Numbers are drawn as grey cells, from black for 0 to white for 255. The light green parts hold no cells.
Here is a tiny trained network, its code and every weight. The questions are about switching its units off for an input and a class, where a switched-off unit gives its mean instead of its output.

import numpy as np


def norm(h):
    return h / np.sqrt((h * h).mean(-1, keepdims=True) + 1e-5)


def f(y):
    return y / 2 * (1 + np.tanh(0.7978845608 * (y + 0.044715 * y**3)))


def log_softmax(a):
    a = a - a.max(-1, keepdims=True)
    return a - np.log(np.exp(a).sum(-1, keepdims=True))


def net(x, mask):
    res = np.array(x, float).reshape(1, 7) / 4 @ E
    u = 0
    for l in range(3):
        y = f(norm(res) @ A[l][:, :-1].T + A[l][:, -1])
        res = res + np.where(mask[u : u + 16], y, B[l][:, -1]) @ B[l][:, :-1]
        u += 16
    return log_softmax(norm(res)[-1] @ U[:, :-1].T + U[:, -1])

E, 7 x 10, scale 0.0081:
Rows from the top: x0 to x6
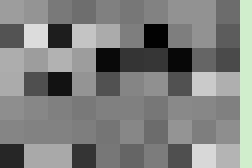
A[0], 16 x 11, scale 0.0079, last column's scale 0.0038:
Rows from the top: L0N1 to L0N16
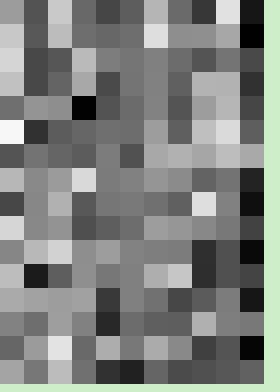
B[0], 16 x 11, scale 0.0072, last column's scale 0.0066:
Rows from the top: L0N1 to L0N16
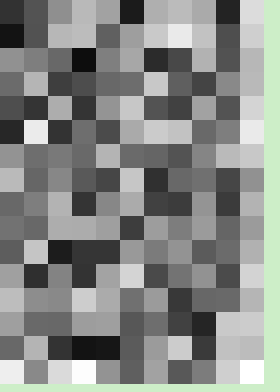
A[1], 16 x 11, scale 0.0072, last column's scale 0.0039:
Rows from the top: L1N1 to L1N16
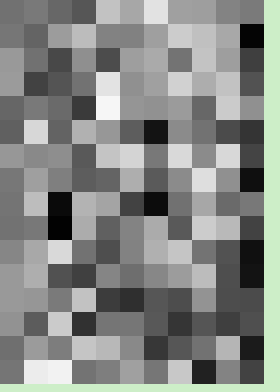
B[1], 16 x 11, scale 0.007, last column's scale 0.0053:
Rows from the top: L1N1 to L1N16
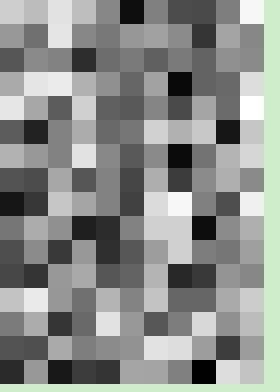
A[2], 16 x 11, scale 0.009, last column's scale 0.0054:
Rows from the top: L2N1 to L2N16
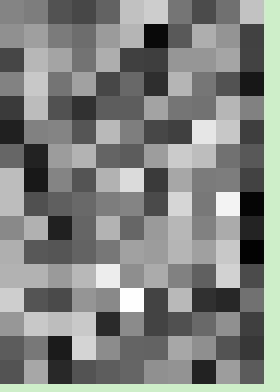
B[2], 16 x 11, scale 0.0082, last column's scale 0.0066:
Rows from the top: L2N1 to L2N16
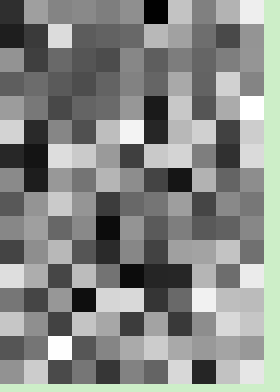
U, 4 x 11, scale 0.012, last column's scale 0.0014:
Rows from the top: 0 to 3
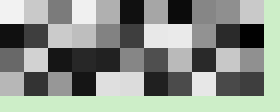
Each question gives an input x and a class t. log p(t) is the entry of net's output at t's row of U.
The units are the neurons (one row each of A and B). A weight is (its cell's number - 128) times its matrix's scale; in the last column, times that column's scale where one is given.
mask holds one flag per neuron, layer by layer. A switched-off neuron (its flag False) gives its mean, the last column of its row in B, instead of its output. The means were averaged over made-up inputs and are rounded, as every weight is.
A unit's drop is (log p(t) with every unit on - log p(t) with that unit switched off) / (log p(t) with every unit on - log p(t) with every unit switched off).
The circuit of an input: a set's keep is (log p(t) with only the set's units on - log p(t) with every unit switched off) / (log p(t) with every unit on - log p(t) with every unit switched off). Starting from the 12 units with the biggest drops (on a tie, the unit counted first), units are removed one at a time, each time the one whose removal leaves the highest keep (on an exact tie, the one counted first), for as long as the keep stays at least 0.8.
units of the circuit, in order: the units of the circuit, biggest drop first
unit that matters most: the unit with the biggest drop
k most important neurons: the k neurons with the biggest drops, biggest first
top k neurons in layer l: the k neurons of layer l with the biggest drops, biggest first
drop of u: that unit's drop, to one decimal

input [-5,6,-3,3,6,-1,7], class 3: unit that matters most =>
L2N6
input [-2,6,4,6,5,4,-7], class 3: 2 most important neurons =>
(L2N13, L0N3)
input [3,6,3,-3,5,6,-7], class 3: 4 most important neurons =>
(L2N13, L0N8, L0N1, L0N3)
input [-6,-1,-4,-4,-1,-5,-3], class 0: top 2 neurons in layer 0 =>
(L0N6, L0N12)
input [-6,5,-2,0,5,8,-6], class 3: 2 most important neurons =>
(L2N13, L0N12)
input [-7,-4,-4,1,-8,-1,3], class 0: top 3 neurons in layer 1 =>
(L1N1, L1N4, L1N9)
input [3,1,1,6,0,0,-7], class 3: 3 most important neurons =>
(L0N12, L0N3, L2N13)
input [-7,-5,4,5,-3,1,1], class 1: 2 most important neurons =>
(L0N1, L0N2)
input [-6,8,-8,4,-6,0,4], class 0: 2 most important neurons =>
(L1N4, L0N1)
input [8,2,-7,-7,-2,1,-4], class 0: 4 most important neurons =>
(L1N7, L0N6, L1N4, L1N5)
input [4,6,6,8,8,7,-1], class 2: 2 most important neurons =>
(L0N4, L1N10)
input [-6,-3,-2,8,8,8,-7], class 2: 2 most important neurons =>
(L0N6, L0N4)
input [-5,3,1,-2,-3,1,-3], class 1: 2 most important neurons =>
(L1N9, L1N6)
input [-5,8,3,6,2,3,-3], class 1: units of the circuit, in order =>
(L1N9)
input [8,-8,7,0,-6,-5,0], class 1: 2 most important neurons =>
(L0N2, L0N1)
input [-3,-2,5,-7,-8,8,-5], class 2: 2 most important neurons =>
(L0N11, L0N15)
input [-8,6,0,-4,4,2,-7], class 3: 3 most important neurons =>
(L2N13, L0N8, L0N1)
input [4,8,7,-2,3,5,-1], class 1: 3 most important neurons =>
(L1N9, L1N6, L1N15)
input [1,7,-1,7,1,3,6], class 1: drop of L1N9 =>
1.6
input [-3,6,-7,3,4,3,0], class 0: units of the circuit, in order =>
(L1N4)
